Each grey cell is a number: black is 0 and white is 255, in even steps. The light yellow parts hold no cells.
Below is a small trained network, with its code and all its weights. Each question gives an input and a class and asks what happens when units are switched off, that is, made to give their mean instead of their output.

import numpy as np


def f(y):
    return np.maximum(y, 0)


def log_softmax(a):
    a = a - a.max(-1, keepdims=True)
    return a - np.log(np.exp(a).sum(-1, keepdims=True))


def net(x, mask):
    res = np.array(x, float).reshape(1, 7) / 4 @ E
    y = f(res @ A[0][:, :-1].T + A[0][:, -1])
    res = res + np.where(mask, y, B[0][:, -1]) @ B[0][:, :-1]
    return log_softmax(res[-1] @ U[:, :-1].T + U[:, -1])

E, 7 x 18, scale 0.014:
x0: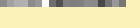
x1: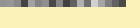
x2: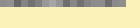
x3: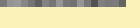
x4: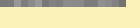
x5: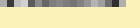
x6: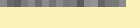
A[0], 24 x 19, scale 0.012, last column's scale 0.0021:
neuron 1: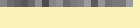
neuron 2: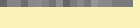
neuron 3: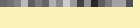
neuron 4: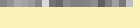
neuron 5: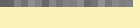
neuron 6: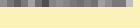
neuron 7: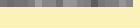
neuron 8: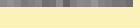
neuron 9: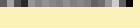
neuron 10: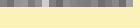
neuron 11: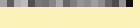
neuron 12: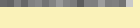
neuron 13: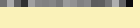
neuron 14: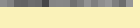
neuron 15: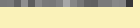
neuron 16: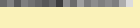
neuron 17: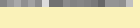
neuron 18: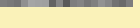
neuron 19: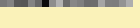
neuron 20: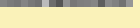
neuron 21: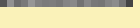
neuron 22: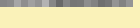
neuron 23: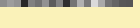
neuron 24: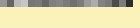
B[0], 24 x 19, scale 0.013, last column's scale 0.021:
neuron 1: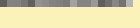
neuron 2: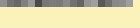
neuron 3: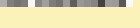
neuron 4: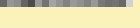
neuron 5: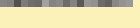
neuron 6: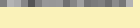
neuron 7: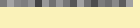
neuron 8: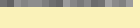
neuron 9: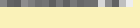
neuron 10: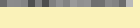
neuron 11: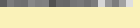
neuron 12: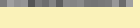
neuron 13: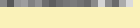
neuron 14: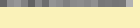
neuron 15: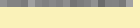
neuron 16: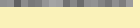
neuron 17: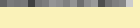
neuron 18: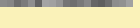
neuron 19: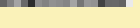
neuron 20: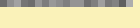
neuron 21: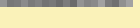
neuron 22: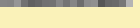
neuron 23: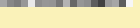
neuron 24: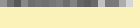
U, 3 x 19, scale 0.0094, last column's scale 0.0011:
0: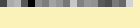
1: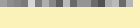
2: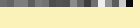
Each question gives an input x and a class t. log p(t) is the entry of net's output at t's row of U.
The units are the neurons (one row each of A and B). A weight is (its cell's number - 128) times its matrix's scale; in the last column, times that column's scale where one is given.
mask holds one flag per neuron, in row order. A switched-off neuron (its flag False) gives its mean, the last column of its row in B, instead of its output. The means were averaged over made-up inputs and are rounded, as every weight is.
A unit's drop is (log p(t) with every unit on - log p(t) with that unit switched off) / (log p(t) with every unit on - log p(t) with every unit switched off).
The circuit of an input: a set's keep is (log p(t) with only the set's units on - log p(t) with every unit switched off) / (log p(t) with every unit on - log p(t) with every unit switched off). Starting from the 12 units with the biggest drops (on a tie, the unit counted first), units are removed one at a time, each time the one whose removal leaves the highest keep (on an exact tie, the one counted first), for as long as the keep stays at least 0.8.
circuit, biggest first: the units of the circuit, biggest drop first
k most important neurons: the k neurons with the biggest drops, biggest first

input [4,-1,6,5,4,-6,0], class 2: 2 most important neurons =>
[neuron 9; neuron 13]
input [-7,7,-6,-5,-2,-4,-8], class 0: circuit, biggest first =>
[neuron 19]
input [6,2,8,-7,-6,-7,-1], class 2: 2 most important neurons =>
[neuron 9; neuron 13]
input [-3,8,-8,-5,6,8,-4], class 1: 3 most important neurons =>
[neuron 23; neuron 9; neuron 13]
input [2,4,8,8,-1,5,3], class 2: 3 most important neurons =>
[neuron 3; neuron 11; neuron 24]
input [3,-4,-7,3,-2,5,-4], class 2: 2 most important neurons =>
[neuron 23; neuron 24]
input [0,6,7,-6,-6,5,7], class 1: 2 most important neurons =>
[neuron 23; neuron 9]
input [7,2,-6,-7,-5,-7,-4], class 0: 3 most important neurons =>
[neuron 4; neuron 17; neuron 11]
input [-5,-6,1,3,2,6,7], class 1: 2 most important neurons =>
[neuron 3; neuron 9]
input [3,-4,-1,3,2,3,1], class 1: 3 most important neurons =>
[neuron 3; neuron 19; neuron 9]
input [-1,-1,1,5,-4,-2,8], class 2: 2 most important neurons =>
[neuron 23; neuron 4]
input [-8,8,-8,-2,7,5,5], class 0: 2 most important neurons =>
[neuron 19; neuron 3]
